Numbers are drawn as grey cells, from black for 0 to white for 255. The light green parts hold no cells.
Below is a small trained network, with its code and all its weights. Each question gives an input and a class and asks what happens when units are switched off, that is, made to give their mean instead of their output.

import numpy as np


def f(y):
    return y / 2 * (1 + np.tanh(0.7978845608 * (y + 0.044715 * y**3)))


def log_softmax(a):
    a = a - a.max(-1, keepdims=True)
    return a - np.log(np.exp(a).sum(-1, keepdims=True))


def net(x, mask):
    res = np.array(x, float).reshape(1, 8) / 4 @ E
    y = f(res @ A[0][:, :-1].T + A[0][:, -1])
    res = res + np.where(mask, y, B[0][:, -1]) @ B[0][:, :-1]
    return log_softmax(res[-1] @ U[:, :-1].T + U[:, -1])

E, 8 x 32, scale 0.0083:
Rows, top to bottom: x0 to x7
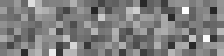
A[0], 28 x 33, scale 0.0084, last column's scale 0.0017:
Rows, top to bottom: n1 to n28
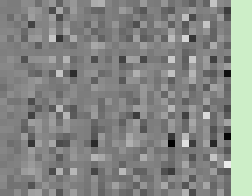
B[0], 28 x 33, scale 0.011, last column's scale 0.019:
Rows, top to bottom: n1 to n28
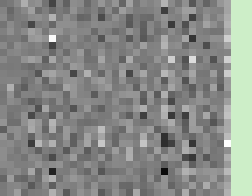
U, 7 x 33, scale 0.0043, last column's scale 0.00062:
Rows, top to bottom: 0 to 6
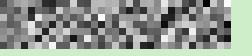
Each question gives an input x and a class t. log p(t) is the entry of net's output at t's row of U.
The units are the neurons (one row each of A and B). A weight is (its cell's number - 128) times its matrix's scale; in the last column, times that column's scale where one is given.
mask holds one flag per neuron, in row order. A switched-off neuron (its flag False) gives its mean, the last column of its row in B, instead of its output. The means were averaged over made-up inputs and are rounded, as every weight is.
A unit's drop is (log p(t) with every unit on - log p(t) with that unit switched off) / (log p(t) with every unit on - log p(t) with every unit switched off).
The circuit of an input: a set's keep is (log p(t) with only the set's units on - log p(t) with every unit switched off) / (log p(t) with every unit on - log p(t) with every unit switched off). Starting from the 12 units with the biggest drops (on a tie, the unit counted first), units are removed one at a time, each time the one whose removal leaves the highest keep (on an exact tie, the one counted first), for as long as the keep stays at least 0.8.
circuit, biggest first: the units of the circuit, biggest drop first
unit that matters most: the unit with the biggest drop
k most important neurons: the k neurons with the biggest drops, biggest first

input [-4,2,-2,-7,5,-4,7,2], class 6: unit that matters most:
n6
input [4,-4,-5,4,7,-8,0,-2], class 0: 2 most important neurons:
[n23; n1]
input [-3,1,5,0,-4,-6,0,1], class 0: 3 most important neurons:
[n23; n1; n21]
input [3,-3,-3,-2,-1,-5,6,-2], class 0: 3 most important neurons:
[n23; n1; n13]
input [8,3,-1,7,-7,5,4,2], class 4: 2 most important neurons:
[n9; n19]
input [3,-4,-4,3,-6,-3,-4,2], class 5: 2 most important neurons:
[n16; n11]
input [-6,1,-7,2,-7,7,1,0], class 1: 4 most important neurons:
[n17; n4; n27; n15]
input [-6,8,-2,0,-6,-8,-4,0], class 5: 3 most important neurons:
[n11; n16; n21]
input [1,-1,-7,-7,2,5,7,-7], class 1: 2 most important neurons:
[n4; n17]
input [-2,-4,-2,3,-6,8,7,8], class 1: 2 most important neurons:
[n17; n4]
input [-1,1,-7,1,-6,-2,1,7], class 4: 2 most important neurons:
[n9; n18]
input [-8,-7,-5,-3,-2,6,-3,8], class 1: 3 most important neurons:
[n17; n4; n27]
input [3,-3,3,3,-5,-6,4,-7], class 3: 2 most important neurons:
[n25; n2]
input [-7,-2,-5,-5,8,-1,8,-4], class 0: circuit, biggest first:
[n23]
